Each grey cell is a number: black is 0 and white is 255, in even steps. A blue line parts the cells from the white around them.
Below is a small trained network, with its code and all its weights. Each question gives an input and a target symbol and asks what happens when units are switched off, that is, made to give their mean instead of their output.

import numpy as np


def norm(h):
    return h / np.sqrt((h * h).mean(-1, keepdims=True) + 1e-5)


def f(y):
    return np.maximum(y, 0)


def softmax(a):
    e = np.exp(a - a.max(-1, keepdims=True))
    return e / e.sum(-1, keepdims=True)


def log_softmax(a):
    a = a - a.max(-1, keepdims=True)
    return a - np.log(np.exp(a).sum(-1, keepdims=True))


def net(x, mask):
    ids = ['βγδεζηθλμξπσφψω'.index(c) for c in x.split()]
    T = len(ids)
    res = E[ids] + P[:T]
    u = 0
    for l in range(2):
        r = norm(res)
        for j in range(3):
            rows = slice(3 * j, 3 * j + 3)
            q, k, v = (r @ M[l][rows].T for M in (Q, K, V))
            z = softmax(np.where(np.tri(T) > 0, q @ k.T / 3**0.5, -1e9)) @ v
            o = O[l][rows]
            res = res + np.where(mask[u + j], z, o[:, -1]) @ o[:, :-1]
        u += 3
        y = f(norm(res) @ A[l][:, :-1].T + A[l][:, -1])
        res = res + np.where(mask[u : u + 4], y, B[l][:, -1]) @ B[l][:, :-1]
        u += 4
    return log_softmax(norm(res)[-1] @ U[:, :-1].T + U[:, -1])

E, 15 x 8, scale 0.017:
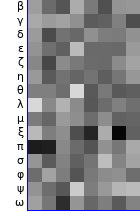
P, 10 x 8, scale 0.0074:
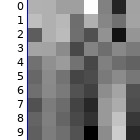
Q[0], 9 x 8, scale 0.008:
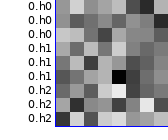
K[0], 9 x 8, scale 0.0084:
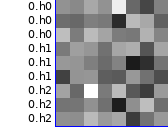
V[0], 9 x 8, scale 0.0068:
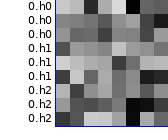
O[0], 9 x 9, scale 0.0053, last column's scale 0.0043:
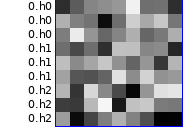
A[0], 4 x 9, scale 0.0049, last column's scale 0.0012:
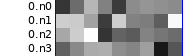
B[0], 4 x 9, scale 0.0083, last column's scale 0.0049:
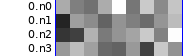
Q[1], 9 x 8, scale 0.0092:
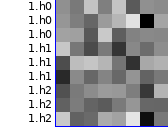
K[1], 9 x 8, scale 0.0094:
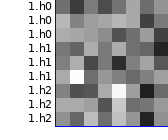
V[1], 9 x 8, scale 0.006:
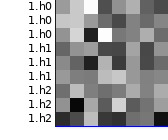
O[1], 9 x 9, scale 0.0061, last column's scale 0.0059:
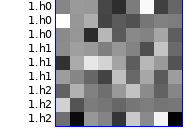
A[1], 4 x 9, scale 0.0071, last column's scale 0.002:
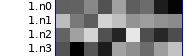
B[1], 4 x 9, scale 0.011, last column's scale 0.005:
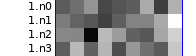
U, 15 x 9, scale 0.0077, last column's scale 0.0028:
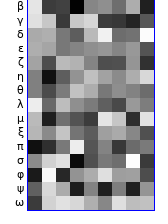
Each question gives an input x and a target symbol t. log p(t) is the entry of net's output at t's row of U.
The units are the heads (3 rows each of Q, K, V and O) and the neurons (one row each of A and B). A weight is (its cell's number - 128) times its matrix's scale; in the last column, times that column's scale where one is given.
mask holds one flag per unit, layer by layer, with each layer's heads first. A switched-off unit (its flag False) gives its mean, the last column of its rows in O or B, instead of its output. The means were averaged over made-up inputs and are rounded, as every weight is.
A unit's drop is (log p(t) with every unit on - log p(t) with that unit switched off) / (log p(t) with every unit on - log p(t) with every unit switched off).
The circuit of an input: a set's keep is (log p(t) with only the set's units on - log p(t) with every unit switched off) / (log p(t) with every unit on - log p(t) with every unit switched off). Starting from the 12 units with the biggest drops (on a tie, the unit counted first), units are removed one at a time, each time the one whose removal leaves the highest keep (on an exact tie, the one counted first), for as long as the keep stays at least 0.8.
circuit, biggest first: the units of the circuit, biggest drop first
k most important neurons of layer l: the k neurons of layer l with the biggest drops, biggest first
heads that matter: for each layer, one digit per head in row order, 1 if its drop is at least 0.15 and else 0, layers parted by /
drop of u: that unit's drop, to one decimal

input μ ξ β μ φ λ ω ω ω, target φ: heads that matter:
001 / 001
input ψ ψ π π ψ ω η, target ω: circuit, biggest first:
[0.h2; 1.h1]
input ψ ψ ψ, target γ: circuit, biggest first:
[0.h2; 1.h2]
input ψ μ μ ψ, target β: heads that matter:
000 / 010
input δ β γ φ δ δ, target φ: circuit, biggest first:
[0.h2]
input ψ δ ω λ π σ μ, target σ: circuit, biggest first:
[0.h2; 1.h2]
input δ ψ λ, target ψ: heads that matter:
001 / 000
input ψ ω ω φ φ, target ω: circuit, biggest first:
[0.n2; 1.h1]
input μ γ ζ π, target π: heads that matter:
001 / 101
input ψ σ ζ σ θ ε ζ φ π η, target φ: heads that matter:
001 / 001
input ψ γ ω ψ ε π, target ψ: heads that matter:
101 / 001
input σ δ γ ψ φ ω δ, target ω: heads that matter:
001 / 000
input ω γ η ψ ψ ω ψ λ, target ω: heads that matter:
000 / 010
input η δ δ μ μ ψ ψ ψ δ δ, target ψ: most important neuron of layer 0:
[0.n2]
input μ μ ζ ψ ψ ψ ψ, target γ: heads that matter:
001 / 000
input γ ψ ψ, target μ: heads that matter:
101 / 100
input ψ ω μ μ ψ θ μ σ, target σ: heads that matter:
101 / 000
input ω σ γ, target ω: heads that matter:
000 / 000
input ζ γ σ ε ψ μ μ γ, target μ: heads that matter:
100 / 001
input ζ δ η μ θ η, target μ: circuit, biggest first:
[0.h2]
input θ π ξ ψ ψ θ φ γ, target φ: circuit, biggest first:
[0.h2; 1.h2]
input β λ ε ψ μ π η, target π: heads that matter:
000 / 101
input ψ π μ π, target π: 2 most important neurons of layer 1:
[1.n3; 1.n1]
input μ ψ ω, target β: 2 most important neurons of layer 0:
[0.n2; 0.n1]
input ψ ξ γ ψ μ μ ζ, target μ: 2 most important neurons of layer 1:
[1.n3; 1.n2]
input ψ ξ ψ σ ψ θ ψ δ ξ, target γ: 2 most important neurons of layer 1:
[1.n2; 1.n1]
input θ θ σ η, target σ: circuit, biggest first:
[0.h2]
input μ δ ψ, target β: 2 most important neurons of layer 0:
[0.n2; 0.n0]
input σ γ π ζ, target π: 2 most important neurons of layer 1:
[1.n3; 1.n1]
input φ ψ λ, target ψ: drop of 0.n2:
0.3
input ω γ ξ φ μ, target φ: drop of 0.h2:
0.3
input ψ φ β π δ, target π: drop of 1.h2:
0.3
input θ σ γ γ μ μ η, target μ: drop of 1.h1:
0.1
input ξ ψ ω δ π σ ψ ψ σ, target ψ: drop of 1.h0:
0.0
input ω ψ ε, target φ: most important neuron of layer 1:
[1.n1]
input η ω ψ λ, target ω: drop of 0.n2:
0.4
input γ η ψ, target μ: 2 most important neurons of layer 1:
[1.n1; 1.n2]
